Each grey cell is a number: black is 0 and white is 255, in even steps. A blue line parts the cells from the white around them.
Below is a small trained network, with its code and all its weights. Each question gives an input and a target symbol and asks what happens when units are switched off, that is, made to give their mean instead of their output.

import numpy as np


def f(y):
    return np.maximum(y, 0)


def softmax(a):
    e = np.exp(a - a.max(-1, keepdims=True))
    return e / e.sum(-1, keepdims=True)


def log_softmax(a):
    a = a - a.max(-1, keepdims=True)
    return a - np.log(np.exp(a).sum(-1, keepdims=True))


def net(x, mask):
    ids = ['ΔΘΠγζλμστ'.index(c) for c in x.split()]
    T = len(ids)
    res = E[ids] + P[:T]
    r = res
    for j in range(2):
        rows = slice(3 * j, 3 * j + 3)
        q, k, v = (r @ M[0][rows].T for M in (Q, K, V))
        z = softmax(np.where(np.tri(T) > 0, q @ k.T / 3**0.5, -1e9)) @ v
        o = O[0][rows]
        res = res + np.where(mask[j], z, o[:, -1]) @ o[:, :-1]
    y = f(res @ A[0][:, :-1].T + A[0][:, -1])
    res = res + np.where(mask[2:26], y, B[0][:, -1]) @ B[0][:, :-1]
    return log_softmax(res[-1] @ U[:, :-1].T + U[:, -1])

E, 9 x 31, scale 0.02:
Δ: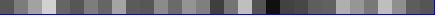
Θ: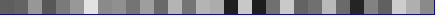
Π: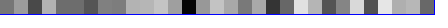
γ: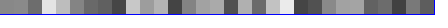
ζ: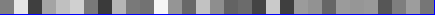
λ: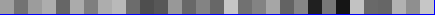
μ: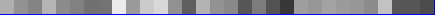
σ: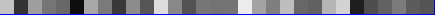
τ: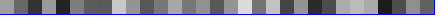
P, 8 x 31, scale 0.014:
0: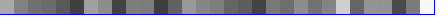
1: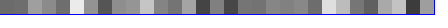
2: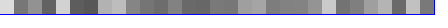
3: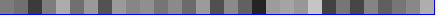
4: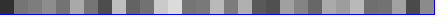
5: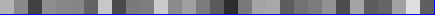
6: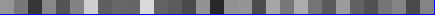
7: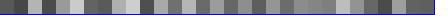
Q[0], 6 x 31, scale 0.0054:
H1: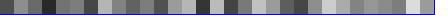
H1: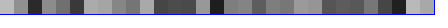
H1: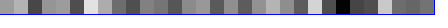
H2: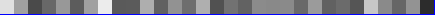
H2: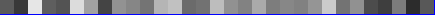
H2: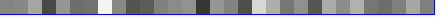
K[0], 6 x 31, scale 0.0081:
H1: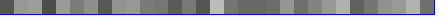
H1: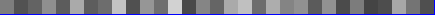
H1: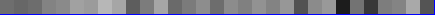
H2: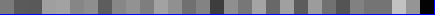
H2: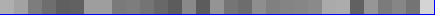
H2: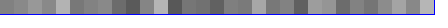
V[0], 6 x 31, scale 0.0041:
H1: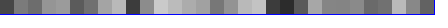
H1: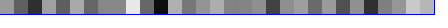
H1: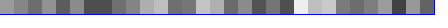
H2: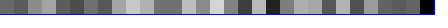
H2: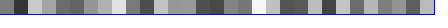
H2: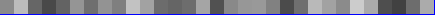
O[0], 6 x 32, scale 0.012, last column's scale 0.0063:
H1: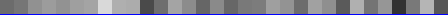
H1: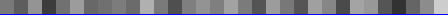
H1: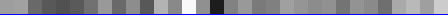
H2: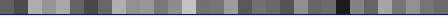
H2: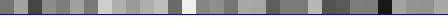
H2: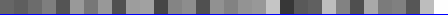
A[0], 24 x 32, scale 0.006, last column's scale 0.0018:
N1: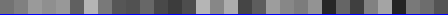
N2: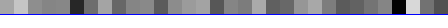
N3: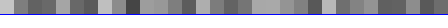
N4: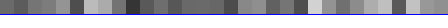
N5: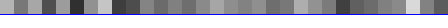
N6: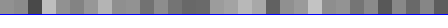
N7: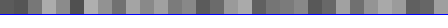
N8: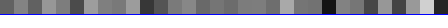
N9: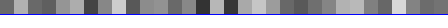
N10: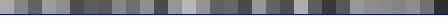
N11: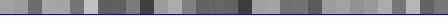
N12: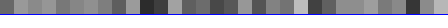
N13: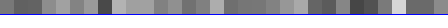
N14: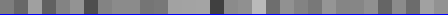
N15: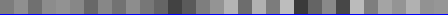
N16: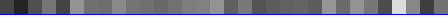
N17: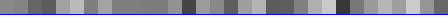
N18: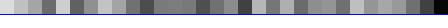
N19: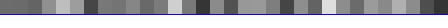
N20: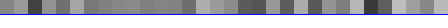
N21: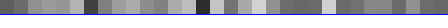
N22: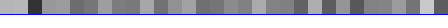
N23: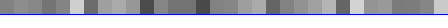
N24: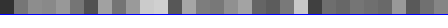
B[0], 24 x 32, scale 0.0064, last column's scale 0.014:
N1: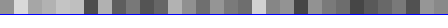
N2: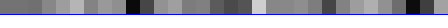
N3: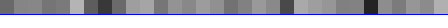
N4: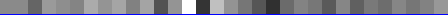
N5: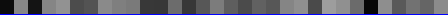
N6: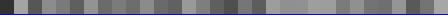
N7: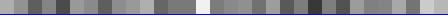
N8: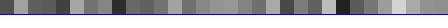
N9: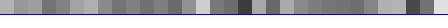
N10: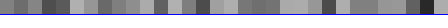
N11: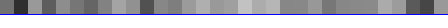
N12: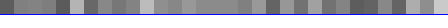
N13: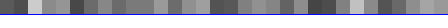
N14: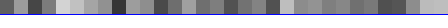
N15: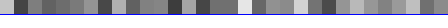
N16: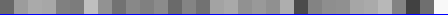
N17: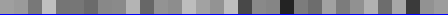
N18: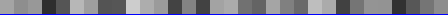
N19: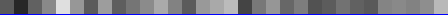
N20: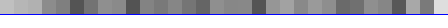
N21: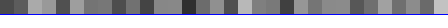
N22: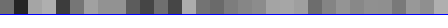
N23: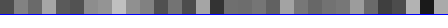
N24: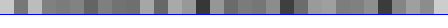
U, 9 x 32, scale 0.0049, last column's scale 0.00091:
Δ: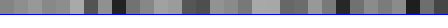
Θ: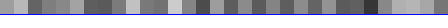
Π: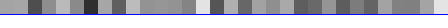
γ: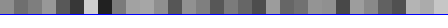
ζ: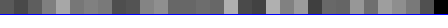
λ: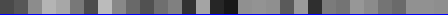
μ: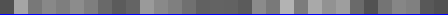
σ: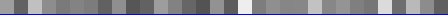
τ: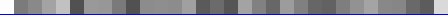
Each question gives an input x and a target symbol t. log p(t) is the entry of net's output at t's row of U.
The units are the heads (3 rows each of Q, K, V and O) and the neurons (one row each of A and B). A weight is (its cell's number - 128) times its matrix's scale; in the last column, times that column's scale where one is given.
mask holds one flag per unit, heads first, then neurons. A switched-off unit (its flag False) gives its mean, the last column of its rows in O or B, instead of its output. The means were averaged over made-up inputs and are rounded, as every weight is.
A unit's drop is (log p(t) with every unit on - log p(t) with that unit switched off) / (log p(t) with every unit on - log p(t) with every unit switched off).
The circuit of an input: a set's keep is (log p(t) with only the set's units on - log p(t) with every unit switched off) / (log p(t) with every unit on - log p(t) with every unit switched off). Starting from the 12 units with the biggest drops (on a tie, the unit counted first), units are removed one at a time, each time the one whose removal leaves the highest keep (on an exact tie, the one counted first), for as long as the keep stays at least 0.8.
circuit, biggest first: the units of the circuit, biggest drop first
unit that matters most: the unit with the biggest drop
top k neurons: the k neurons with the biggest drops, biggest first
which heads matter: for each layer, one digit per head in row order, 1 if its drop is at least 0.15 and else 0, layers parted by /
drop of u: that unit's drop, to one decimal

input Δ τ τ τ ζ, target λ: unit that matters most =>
H1
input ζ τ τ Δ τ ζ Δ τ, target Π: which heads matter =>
11
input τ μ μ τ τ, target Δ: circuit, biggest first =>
H2, H1, N16
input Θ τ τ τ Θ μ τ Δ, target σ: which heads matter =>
01
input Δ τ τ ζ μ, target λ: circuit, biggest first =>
H1, N13, N23
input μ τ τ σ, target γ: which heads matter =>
01
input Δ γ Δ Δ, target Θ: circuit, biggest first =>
H1, N8, N4
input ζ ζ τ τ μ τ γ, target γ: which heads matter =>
01
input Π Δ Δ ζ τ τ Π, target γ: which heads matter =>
00
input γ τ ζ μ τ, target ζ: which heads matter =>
11
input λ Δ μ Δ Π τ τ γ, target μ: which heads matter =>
01
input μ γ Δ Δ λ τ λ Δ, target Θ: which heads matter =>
11
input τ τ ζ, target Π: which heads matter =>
00
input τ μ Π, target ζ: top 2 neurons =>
N5, N2
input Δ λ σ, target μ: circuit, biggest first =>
H2, N5, N6
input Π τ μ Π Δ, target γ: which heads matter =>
10
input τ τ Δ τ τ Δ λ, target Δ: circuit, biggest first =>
H1, N1
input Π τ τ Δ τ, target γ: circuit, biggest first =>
H1
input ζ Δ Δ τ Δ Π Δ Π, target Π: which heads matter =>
11
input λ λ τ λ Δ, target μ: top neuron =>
N6
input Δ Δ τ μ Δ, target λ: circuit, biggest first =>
H1, N23, N7
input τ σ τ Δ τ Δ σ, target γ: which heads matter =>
00
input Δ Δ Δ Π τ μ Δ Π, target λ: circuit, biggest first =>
H1, N13, N23
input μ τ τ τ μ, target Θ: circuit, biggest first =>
H1, H2, N24
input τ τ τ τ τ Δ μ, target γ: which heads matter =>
00
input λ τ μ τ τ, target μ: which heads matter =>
01
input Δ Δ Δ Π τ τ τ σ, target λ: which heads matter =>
10
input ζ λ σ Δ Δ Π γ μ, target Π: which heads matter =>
11
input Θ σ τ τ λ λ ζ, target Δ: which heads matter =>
10
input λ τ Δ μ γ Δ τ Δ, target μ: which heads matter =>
01
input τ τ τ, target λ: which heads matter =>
01
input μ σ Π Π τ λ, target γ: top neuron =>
N15
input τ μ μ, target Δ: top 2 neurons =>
N2, N18
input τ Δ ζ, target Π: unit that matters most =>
N17
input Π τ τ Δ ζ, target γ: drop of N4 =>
0.0
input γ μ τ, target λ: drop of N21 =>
0.2
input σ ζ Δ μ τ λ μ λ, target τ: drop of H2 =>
0.7
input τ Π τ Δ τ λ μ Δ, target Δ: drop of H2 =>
0.4
